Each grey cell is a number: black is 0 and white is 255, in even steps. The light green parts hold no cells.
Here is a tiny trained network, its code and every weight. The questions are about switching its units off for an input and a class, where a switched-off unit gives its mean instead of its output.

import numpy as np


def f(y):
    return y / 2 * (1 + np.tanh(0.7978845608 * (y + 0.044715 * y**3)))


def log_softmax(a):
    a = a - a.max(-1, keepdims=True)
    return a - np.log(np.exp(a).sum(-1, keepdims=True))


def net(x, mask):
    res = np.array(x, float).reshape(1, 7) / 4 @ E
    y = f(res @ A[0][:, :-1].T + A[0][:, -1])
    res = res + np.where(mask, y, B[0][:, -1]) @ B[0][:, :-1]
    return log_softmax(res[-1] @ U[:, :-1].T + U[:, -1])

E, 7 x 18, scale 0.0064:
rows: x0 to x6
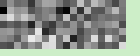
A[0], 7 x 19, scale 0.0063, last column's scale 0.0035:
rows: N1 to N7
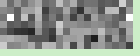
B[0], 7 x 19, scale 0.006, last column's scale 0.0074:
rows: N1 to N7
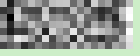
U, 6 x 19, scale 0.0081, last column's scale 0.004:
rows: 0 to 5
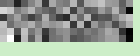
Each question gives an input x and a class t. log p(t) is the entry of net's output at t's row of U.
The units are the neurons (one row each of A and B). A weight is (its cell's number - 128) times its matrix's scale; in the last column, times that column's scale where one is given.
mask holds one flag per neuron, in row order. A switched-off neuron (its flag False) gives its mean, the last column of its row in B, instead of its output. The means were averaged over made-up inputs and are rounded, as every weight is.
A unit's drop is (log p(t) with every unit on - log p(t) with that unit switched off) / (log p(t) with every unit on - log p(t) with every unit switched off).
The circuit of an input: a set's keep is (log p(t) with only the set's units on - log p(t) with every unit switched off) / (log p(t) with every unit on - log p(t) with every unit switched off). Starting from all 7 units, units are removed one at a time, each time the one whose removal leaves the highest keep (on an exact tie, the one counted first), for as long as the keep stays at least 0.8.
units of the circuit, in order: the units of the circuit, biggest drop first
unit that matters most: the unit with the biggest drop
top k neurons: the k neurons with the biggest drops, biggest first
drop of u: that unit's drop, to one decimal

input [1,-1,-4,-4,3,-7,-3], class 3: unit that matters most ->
N6
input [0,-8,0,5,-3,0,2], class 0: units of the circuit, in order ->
(N6; N3)
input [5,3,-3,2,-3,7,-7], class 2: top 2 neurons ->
(N2; N3)
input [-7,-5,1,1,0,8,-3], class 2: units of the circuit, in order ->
(N2; N7)
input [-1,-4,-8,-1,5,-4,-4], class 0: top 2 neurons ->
(N5; N3)
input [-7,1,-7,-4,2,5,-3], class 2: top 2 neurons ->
(N2; N5)
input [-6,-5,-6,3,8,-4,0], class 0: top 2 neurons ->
(N5; N3)
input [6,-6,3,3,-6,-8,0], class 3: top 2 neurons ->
(N6; N2)
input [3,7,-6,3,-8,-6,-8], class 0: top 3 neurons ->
(N5; N2; N3)
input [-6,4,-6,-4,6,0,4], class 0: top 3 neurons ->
(N1; N6; N3)
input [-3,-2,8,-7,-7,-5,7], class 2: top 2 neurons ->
(N7; N4)
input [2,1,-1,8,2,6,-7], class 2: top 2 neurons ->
(N2; N3)
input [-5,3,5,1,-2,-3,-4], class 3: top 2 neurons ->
(N6; N7)
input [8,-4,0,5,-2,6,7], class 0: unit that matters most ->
N6
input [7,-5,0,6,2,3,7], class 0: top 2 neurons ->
(N6; N3)
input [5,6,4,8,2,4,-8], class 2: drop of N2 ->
0.1
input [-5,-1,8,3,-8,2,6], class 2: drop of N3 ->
-0.1
